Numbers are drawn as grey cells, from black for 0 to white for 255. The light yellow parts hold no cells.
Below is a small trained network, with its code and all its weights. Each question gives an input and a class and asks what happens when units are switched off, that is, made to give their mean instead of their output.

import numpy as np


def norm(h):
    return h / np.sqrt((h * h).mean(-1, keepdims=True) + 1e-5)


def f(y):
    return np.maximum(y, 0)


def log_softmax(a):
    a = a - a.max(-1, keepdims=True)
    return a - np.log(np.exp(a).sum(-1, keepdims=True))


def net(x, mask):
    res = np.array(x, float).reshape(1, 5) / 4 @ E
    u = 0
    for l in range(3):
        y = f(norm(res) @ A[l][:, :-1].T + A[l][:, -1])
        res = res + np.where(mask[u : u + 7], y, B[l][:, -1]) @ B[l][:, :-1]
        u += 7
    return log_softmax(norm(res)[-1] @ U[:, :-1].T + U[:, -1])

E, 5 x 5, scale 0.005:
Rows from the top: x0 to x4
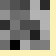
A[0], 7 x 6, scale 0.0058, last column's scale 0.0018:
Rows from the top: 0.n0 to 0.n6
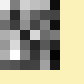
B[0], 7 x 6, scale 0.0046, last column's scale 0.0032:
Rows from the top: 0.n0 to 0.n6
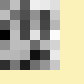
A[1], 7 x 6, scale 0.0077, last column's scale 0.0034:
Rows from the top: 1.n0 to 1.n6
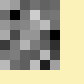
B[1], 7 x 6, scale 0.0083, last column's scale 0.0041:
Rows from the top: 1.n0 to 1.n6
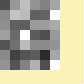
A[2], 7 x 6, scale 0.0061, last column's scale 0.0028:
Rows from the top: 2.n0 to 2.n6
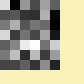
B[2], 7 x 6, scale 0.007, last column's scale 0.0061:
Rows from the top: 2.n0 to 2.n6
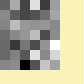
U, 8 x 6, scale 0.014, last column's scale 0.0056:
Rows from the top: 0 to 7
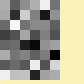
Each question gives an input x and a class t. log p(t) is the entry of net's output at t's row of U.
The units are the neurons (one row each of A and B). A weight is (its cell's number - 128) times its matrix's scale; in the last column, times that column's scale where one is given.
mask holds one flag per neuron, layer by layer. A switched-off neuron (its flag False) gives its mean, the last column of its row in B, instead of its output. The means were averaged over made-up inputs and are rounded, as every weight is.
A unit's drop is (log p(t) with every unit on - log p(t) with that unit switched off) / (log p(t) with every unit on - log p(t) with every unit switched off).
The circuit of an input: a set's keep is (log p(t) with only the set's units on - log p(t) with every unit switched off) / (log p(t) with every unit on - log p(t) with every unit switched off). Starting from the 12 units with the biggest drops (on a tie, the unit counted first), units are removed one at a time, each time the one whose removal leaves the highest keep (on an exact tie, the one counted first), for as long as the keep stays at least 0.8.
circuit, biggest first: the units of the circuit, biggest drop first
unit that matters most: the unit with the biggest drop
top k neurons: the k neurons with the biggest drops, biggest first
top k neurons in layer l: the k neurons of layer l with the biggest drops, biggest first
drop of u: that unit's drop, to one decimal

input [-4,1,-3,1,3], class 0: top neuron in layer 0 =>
0.n0
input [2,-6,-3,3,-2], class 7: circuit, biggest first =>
0.n4, 0.n3
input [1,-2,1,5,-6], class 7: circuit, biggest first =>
0.n5, 0.n4
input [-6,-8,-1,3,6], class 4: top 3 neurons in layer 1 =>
1.n6, 1.n1, 1.n3
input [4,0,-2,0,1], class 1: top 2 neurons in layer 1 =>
1.n3, 1.n1
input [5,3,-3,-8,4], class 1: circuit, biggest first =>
1.n1, 1.n3, 2.n4
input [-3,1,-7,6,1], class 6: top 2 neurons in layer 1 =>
1.n1, 1.n2
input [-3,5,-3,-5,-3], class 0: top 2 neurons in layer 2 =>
2.n0, 2.n4
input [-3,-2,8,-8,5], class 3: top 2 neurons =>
1.n4, 1.n1
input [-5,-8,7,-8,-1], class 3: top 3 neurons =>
1.n4, 1.n1, 0.n0
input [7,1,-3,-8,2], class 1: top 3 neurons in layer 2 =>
2.n4, 2.n6, 2.n0
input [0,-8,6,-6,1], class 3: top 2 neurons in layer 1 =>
1.n4, 1.n5
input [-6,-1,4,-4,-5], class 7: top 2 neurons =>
0.n5, 2.n5
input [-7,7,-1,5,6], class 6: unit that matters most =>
2.n0
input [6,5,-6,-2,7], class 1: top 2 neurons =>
1.n1, 1.n3
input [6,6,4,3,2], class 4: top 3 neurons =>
0.n6, 0.n3, 2.n6
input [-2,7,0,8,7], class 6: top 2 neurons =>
2.n0, 2.n3
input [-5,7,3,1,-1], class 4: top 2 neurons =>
1.n6, 1.n5
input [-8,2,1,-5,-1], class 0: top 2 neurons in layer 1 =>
1.n1, 1.n2
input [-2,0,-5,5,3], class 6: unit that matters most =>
0.n0
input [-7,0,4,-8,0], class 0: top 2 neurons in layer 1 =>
1.n1, 1.n2
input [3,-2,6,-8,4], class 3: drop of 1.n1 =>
0.2
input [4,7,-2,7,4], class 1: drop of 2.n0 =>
-0.1
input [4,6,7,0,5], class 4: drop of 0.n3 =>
0.1
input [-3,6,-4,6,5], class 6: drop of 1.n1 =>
0.0
